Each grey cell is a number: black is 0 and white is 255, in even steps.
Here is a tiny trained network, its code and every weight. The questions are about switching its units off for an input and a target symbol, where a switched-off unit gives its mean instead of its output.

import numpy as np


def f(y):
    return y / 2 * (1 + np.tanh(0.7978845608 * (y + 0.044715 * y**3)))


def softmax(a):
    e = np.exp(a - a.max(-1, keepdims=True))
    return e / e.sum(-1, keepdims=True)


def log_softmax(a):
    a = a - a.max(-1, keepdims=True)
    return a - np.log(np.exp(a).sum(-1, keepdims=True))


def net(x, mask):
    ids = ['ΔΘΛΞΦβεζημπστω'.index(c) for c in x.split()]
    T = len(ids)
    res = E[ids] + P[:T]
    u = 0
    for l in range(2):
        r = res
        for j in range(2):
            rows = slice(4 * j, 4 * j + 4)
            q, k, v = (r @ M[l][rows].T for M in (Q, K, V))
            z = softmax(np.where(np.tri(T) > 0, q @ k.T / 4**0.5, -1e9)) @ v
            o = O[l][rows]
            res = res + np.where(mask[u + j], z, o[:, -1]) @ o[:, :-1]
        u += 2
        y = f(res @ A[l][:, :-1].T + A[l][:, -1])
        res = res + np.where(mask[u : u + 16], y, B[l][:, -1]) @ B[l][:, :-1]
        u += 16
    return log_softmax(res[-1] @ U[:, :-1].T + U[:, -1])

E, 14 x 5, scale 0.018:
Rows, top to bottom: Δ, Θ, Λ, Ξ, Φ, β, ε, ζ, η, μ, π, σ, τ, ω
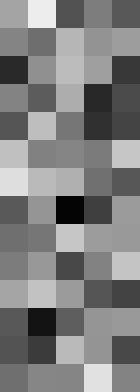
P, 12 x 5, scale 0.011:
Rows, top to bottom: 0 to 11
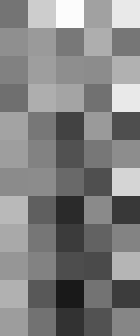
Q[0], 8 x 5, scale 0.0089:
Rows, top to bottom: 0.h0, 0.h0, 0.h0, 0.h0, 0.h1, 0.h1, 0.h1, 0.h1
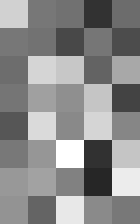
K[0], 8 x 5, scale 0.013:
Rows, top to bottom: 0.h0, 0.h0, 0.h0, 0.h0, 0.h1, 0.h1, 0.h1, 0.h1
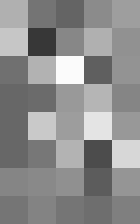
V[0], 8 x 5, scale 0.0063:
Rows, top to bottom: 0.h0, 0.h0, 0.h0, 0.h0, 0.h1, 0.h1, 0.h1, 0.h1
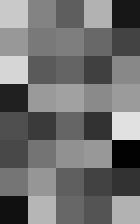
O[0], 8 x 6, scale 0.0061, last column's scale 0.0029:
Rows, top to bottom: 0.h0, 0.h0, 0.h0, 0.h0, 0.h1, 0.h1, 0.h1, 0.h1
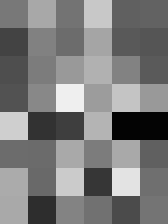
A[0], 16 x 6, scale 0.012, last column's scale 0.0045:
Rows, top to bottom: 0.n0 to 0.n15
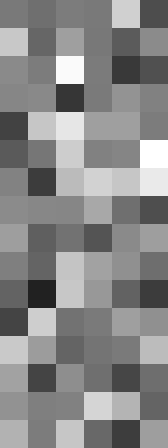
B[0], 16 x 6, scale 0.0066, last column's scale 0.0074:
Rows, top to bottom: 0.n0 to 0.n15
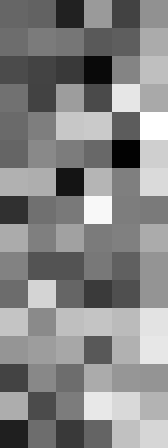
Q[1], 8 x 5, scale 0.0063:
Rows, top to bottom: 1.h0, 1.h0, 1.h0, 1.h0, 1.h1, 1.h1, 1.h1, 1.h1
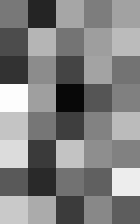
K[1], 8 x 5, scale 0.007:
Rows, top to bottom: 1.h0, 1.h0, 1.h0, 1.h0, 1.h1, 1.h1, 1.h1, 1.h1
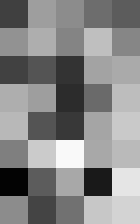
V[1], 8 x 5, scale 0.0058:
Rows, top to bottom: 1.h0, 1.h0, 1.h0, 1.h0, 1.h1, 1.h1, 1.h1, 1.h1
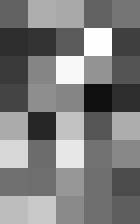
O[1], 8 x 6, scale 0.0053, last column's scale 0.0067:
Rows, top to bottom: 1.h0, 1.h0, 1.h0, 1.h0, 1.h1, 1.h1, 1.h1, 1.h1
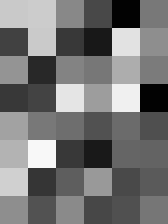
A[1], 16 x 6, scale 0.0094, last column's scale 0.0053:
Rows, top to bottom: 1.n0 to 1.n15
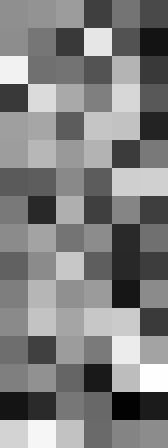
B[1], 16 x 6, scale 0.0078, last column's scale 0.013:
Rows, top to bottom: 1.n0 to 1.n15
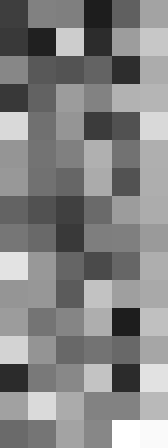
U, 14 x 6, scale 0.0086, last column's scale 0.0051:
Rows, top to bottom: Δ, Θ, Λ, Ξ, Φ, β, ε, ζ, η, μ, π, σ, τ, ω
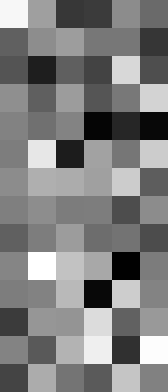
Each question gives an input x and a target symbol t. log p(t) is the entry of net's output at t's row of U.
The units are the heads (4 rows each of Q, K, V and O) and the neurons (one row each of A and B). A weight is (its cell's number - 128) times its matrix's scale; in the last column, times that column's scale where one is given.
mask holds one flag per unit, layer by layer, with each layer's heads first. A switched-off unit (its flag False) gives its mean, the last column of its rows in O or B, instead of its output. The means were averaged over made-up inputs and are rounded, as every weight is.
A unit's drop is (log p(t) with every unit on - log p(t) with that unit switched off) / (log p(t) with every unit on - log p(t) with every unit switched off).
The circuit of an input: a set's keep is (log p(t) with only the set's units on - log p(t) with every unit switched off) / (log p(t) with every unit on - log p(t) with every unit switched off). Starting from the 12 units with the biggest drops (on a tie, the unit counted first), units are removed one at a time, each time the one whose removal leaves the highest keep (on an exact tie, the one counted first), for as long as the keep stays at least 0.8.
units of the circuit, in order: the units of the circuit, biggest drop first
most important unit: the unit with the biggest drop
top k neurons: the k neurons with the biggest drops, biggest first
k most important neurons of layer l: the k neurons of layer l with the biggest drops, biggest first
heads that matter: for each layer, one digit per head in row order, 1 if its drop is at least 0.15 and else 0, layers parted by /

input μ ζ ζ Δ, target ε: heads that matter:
00 / 10
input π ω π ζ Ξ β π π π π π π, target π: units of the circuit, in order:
0.h1, 1.n15
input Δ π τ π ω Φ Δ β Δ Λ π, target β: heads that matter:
10 / 10
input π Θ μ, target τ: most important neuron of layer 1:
1.n11
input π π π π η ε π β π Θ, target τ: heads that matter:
00 / 10
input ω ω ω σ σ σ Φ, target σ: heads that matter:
01 / 10
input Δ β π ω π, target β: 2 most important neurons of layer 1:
1.n1, 1.n10
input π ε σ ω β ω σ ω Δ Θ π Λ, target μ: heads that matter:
00 / 00
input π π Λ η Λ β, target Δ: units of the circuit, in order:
1.n1, 0.n4
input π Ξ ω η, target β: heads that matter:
01 / 10
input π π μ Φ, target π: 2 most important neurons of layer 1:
1.n15, 1.n11
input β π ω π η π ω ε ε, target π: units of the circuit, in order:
1.n15, 0.n12
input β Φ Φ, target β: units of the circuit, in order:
0.h1, 1.n10, 1.n8
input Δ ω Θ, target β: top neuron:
0.n11
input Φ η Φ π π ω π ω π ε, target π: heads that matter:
10 / 10
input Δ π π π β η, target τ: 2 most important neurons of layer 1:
1.n5, 1.n1
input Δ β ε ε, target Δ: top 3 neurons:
0.n11, 1.n9, 1.n1
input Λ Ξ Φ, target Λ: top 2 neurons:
1.n7, 0.n4
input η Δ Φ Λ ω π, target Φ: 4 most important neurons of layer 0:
0.n15, 0.n4, 0.n6, 0.n11
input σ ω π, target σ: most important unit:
1.n13
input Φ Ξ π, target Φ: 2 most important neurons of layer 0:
0.n6, 0.n14
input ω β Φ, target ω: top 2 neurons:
1.n15, 0.n4
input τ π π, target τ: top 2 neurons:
0.n5, 0.n10
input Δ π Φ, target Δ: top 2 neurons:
1.n9, 0.n11
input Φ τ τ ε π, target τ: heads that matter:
11 / 11
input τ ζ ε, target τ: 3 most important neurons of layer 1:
1.n15, 1.n6, 1.n1
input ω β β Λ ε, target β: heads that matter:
00 / 10
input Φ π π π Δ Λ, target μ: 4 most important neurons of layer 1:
1.n14, 1.n15, 1.n1, 1.n9
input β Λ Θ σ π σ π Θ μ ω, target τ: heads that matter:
01 / 00
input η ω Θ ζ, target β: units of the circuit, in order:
1.n1
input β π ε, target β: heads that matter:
01 / 10
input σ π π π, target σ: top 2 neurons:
0.n15, 1.n4
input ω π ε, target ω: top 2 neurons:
0.n15, 1.n15
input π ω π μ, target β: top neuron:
1.n13
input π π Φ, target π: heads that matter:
01 / 11
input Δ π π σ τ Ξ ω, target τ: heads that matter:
00 / 00
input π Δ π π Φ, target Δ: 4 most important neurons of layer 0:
0.n11, 0.n15, 0.n2, 0.n12
